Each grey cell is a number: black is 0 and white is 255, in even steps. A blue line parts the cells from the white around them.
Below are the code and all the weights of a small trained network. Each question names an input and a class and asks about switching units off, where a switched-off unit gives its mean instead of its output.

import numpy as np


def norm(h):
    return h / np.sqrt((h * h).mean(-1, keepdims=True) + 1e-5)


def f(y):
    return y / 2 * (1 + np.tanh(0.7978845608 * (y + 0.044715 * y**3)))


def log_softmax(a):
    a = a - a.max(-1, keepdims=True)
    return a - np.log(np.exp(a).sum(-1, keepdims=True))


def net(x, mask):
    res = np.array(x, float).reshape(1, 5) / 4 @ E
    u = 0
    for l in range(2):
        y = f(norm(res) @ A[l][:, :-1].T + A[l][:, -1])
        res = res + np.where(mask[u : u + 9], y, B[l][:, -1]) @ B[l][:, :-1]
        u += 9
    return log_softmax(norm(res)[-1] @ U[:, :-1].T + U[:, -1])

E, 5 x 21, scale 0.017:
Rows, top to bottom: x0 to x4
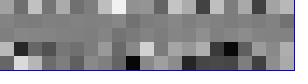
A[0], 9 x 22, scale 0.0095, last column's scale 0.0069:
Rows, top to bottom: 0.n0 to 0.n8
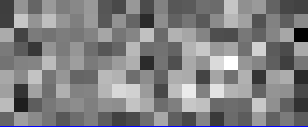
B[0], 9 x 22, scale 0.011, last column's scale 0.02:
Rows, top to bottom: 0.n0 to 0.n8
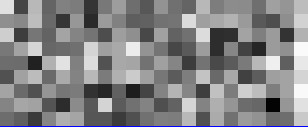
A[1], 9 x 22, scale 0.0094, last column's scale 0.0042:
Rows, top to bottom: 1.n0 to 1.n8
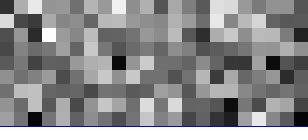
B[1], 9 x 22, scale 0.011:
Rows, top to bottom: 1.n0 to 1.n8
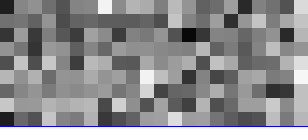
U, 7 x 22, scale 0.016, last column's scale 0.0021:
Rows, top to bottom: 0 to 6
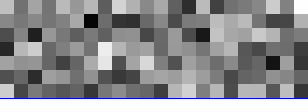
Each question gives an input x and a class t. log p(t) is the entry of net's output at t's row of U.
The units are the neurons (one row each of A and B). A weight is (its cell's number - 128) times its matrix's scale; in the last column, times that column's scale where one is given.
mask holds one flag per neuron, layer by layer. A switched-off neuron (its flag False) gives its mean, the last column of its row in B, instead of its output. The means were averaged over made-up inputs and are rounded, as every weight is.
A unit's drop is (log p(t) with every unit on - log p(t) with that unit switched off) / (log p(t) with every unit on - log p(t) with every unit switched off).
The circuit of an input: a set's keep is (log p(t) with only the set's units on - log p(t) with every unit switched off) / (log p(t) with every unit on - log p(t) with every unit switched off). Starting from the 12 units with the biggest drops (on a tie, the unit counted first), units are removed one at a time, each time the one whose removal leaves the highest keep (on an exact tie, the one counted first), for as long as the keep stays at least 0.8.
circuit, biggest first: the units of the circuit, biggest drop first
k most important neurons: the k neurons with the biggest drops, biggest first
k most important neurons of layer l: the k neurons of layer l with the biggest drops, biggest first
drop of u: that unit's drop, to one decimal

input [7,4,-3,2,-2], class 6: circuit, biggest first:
0.n6
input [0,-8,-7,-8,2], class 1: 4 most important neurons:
0.n1, 0.n3, 0.n5, 0.n0
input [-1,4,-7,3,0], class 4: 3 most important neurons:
0.n6, 0.n7, 0.n4
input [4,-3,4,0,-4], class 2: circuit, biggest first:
0.n6, 0.n4
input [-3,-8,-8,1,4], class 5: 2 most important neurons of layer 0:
0.n1, 0.n7
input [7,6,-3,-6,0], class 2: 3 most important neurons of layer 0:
0.n6, 0.n4, 0.n3
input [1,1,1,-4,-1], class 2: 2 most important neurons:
0.n4, 0.n3
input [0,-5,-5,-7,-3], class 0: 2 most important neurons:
0.n4, 0.n0
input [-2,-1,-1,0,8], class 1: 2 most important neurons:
0.n4, 0.n1
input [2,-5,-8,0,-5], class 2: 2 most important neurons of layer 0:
0.n6, 0.n4
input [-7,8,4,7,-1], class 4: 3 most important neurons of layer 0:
0.n4, 0.n7, 0.n6
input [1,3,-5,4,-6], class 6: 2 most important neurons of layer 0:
0.n6, 0.n5
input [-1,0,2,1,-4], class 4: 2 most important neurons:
0.n7, 0.n3
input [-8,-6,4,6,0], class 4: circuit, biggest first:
0.n4
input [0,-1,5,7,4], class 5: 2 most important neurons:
0.n3, 1.n8
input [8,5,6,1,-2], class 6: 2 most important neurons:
0.n6, 0.n4
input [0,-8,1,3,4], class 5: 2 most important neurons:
0.n3, 0.n8
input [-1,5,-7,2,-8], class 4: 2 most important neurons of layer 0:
0.n7, 0.n3
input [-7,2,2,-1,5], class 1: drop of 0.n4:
0.1
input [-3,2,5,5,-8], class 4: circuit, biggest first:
0.n7
